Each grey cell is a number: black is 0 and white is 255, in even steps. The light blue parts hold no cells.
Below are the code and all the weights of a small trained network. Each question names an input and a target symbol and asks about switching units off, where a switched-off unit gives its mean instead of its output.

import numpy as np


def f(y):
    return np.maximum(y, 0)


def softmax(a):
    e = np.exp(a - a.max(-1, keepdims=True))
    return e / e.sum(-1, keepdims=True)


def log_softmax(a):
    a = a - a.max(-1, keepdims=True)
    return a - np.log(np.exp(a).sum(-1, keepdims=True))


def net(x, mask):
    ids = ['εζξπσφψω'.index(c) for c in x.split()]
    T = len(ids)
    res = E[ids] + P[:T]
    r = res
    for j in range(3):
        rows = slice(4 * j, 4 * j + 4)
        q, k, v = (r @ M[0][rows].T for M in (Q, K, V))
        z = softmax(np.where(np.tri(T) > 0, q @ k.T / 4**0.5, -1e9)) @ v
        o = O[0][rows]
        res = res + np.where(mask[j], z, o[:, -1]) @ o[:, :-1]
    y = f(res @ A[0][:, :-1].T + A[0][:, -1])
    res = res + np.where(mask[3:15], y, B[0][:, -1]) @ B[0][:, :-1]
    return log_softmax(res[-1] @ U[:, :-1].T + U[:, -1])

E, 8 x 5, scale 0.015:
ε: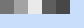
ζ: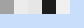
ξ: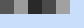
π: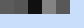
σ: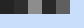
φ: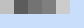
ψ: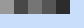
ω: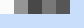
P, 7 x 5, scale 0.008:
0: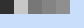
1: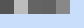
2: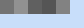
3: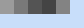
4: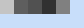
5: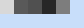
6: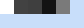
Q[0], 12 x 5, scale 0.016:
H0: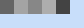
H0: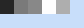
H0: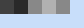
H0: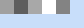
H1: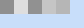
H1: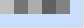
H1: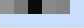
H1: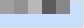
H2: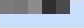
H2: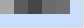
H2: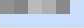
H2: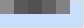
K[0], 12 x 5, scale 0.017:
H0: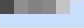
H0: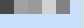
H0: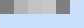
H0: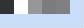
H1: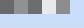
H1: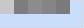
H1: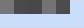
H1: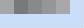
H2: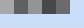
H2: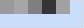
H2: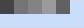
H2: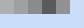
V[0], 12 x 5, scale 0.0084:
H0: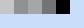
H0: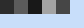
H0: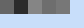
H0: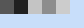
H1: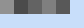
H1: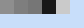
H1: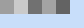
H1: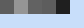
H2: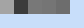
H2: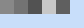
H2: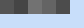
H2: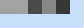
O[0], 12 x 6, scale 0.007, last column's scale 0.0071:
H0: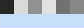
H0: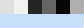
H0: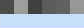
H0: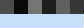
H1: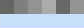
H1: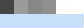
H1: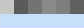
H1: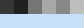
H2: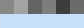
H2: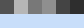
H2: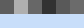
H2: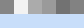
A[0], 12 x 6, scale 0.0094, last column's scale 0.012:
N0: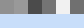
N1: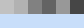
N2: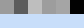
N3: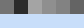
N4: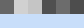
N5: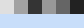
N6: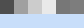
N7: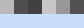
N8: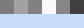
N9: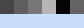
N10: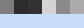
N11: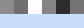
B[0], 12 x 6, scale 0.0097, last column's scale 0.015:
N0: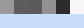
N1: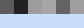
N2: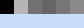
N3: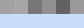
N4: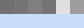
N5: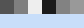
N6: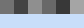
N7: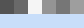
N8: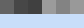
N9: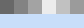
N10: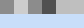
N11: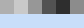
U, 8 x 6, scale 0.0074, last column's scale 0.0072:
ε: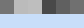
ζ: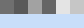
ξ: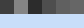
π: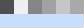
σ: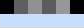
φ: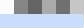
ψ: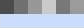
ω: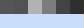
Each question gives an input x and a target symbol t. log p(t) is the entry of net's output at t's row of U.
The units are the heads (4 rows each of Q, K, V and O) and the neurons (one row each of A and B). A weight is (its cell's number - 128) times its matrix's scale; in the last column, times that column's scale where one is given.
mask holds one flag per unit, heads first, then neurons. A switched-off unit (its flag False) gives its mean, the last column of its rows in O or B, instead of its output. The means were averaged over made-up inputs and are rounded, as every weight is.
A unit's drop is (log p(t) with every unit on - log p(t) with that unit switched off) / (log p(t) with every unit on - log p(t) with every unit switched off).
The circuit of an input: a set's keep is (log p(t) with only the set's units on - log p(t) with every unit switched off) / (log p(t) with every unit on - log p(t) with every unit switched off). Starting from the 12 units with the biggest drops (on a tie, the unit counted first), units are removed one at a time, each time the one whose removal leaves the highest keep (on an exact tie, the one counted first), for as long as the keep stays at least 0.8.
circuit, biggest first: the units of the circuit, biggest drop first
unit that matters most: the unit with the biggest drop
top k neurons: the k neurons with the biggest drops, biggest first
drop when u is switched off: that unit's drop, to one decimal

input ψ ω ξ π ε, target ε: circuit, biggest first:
(N5, H0, H2)
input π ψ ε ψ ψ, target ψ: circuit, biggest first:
(H1, N9, H0)
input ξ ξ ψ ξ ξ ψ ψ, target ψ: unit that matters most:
H1
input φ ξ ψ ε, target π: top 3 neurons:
(N4, N0, N5)
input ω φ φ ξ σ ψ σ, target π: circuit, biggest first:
(H0, N0, H2)
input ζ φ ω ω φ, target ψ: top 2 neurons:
(N0, N7)
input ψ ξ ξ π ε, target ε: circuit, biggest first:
(N5, H0)
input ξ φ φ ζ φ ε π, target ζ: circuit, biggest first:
(H2, N10)
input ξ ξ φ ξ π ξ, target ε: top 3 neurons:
(N5, N8, N0)
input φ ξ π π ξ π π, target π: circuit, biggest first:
(H1, N0, N10)
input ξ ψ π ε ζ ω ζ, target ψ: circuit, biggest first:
(H0, N0, N1, N10)
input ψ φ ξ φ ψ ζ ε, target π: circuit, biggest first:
(H0, H1)
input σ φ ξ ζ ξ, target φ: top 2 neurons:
(N0, N5)
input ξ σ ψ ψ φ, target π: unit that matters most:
H0
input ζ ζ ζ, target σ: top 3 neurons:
(N2, N0, N10)
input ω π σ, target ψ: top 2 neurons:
(N6, N10)
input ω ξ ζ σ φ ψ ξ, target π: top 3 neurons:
(N10, N6, N1)
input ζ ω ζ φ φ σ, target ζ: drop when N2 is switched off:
-0.1
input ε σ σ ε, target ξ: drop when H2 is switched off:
0.3
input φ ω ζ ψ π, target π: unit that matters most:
N10
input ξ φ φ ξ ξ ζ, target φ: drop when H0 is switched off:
0.4
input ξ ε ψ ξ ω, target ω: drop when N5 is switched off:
0.3
